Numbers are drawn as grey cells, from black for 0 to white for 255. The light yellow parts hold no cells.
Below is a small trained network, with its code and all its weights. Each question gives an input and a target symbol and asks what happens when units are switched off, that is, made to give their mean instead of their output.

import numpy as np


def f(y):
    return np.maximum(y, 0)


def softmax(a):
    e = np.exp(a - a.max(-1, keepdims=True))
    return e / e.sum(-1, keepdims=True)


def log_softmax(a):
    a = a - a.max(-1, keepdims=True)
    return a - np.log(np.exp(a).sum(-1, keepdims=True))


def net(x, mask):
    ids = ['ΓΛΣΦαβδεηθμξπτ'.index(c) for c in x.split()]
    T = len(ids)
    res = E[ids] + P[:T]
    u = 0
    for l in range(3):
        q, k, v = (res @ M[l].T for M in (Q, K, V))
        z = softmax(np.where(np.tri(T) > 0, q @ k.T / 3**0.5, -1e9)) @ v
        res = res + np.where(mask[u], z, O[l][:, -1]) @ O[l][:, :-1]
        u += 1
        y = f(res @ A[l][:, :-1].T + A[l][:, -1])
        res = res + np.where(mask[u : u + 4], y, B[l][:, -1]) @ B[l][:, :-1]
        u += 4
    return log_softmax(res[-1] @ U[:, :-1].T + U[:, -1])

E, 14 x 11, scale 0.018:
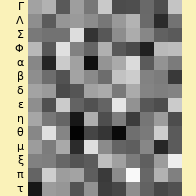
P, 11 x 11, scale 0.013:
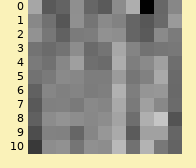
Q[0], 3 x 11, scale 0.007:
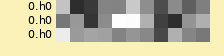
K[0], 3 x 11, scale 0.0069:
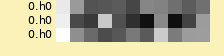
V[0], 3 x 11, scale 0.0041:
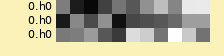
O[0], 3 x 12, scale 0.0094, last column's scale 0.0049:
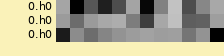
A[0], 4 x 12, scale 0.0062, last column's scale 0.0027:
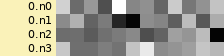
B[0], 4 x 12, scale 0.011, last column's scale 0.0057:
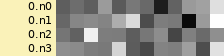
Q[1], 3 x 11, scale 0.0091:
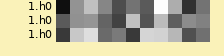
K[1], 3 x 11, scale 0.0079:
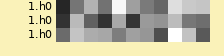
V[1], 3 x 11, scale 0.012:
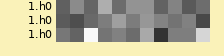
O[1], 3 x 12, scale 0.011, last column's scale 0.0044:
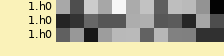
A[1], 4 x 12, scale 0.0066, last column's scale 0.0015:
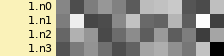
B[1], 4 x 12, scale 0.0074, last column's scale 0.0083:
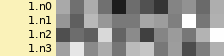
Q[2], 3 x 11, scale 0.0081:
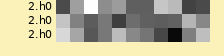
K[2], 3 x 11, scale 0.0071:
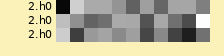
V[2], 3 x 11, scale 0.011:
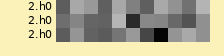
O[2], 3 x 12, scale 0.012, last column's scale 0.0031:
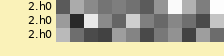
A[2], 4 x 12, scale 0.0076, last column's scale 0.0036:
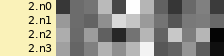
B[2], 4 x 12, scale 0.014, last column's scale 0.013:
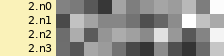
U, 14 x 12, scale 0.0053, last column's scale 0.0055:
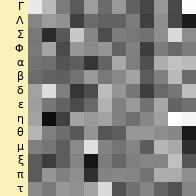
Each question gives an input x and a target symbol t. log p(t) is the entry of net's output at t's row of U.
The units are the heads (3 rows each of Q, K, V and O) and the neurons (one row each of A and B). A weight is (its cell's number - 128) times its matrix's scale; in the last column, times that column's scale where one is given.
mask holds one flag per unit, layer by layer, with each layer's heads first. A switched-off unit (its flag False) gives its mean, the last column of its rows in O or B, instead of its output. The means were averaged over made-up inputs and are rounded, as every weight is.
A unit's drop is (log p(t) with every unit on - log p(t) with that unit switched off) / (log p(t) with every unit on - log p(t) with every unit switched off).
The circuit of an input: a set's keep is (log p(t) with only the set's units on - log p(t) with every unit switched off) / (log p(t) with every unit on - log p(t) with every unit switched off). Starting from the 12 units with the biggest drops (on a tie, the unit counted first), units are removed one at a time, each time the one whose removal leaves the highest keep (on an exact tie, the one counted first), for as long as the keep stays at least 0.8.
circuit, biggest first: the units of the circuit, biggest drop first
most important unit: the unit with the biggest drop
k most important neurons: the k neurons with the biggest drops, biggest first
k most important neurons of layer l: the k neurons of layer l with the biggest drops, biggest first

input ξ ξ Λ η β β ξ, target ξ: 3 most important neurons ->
0.n2; 1.n2; 0.n3
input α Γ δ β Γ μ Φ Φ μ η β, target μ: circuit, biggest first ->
1.h0; 2.n1; 0.h0; 0.n0
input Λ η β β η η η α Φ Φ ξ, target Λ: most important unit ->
2.h0
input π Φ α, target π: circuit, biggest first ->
2.h0; 0.n1; 1.h0
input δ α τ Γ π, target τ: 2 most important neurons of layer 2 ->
2.n0; 2.n1
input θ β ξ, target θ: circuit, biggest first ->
2.h0; 1.h0; 0.n1
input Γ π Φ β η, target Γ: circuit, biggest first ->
1.h0; 1.n2
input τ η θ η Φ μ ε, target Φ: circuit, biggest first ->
1.h0; 0.n3
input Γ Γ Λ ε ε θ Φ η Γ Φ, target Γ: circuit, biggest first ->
1.h0; 0.h0; 1.n2
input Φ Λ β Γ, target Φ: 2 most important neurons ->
1.n2; 2.n0
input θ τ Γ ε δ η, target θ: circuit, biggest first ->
2.h0; 0.n1
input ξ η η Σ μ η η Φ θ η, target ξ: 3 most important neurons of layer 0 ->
0.n2; 0.n3; 0.n0
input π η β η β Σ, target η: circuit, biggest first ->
2.h0; 1.h0; 0.n0
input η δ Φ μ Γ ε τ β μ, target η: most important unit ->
0.n0
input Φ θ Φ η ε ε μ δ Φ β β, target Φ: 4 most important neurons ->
1.n0; 0.n1; 1.n2; 0.n3
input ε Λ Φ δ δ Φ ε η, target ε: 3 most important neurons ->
2.n0; 0.n3; 0.n0
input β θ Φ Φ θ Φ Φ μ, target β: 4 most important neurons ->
0.n0; 2.n2; 0.n1; 2.n0
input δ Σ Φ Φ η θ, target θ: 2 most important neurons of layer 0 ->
0.n1; 0.n0
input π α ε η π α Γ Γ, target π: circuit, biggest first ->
2.h0; 0.n1
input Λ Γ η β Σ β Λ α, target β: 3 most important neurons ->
2.n0; 2.n3; 2.n2
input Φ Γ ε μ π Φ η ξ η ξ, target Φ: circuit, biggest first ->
1.h0
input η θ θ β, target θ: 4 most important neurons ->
0.n0; 0.n1; 1.n2; 1.n0
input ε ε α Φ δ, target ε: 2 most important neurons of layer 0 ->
0.n3; 0.n0
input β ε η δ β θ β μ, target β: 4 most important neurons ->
2.n2; 0.n0; 2.n0; 2.n3
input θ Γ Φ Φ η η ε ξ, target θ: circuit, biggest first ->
2.h0; 0.n1; 1.h0
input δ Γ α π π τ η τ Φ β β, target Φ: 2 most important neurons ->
0.n1; 1.n0
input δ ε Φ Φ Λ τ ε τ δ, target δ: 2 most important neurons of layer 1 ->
1.n3; 1.n2
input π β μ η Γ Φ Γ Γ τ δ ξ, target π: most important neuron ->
0.n1
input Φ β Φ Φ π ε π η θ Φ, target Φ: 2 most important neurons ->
1.n2; 2.n0
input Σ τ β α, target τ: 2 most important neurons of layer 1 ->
1.n0; 1.n2
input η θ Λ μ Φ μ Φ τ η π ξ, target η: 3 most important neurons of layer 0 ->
0.n0; 0.n3; 0.n1
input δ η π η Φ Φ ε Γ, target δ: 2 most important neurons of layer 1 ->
1.n3; 1.n2
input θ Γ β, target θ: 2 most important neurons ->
0.n1; 1.n2
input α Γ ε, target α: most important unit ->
2.h0
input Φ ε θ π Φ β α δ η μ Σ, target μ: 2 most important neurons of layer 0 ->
0.n0; 0.n1
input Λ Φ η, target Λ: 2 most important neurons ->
2.n3; 1.n2
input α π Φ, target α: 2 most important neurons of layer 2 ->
2.n0; 2.n2
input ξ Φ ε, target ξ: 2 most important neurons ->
0.n2; 1.n2
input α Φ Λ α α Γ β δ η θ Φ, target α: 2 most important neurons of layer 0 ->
0.n1; 0.n0
